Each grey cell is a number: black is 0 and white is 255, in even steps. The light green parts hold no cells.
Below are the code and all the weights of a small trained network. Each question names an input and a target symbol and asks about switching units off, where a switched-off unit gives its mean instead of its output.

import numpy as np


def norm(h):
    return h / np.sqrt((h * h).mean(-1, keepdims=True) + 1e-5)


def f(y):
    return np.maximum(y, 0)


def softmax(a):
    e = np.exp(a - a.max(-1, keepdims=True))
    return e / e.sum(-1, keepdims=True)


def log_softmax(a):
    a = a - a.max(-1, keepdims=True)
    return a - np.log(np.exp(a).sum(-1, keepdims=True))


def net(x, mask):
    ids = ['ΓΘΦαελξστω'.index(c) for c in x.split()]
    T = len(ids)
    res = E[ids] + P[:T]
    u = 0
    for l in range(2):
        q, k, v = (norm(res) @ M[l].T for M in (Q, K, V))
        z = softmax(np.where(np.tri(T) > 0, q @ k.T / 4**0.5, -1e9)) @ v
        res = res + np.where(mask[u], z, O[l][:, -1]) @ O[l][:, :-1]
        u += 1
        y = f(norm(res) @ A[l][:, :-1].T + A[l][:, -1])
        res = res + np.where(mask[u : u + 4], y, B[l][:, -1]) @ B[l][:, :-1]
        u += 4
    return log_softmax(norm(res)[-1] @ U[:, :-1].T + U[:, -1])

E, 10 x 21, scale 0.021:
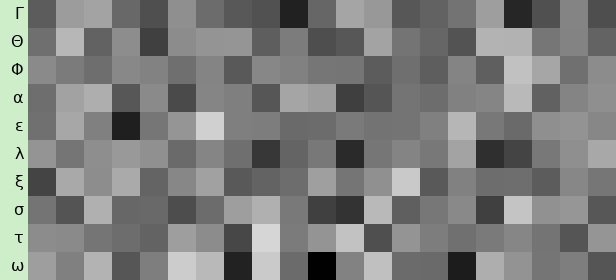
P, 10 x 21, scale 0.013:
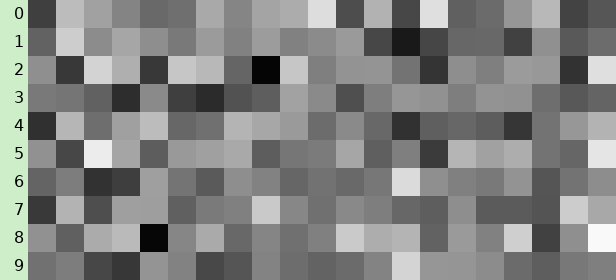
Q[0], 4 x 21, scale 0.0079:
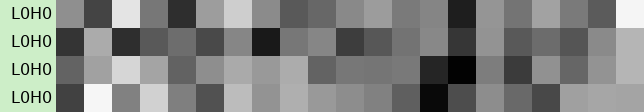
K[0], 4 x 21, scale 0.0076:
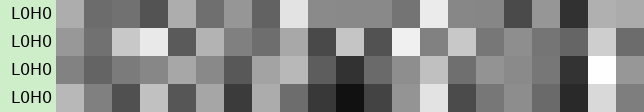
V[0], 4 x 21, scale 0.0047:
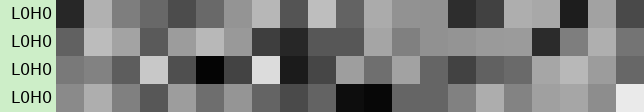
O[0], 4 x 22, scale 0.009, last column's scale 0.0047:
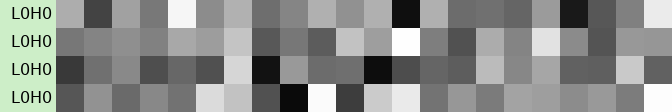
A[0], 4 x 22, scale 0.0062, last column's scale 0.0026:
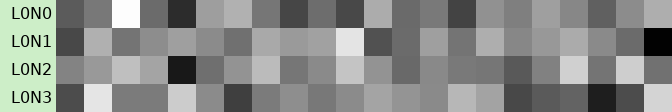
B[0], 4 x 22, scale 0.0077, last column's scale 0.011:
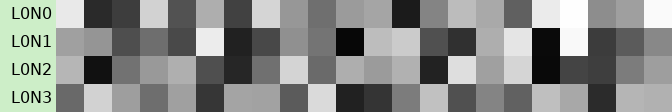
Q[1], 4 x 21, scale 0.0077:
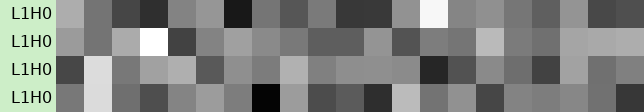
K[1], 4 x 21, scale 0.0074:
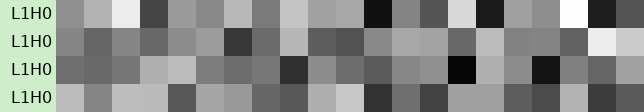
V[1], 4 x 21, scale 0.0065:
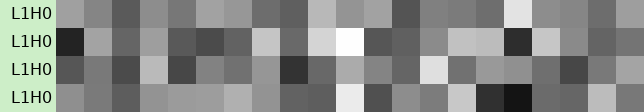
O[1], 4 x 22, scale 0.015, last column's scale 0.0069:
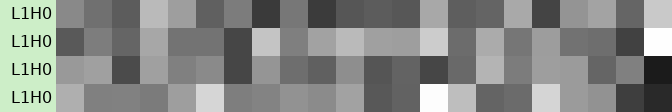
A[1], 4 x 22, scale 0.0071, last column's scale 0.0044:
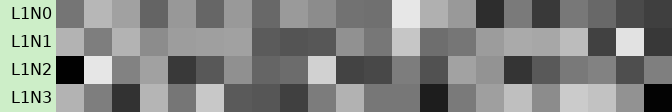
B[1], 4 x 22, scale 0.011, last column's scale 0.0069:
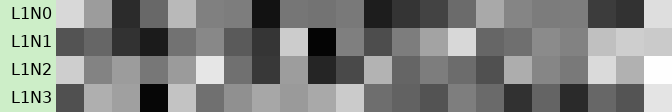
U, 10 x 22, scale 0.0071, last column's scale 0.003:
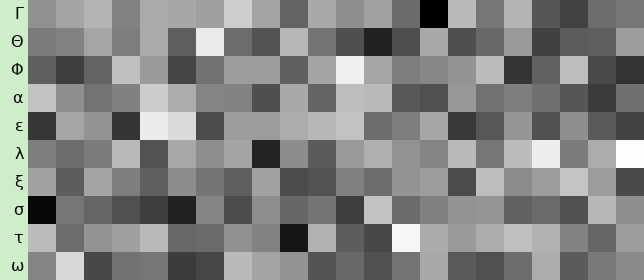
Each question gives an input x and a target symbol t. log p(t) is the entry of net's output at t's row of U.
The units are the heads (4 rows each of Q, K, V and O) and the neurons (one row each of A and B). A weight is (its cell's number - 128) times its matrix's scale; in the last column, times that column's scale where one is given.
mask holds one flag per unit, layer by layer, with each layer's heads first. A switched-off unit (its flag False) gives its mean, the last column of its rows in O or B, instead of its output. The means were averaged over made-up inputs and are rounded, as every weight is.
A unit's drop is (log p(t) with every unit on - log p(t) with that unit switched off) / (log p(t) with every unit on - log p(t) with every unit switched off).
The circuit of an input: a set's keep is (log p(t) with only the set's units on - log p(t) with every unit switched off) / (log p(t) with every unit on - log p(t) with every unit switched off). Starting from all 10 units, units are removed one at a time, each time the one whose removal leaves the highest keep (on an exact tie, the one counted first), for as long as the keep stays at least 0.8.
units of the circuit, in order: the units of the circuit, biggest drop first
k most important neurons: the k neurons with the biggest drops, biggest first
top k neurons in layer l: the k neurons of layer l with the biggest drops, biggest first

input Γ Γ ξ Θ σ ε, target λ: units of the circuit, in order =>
L0N0; L1H0; L1N3
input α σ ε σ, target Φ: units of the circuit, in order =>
L1H0; L0N1
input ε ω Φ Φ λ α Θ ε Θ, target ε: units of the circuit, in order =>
L1N3; L1H0; L0H0; L1N1
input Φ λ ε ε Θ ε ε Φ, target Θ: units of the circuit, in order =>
L0H0
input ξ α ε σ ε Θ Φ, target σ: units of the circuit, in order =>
L0N1; L0N0; L1H0
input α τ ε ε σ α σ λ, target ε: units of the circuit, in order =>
L1H0; L1N3; L0N3; L0H0
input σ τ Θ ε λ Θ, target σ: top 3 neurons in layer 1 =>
L1N3; L1N1; L1N2
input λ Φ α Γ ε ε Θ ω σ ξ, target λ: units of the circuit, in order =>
L0H0; L1H0
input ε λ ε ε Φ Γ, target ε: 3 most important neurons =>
L1N3; L0N0; L1N1
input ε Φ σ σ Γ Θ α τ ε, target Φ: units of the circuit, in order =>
L0N2; L0H0
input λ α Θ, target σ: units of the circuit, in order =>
L0H0; L1N1
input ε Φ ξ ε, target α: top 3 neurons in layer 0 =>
L0N0; L0N1; L0N3
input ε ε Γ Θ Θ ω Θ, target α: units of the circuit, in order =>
L0N0; L0H0; L1N0
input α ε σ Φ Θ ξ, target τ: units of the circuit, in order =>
L0H0; L0N0
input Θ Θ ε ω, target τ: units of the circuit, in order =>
L1H0
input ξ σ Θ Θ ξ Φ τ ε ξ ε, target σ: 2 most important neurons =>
L0N1; L0N0
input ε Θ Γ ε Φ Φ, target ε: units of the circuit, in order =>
L1N3; L0H0; L1N1; L0N3
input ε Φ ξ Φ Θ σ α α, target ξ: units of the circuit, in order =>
L1N2; L0H0
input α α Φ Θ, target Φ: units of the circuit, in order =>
L1H0; L0N1
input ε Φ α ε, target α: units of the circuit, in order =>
L0H0; L1N1
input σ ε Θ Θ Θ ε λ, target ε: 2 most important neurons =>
L0N0; L1N2
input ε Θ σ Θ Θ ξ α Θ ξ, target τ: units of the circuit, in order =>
L0H0; L1H0
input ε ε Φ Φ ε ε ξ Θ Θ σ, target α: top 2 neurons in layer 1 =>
L1N0; L1N1
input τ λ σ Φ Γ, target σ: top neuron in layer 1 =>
L1N1
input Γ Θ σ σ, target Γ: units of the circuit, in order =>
L0H0; L1H0; L0N3
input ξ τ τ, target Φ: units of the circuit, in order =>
L0H0; L0N2
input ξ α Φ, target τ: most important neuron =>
L0N0
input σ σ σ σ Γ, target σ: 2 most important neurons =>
L1N1; L0N3
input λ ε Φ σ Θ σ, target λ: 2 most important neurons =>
L0N0; L1N3
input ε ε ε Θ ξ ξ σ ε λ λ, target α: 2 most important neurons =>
L0N0; L1N0
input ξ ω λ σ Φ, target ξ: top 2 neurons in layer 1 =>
L1N2; L1N0
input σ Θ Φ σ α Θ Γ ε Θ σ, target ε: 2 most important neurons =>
L0N0; L1N2
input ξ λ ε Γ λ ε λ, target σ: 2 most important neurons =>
L0N1; L0N0
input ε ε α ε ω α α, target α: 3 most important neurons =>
L0N0; L0N1; L1N0
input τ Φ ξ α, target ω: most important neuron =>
L0N1
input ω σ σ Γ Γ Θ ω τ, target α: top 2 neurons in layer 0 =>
L0N0; L0N3
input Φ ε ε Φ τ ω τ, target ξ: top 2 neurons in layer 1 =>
L1N2; L1N3
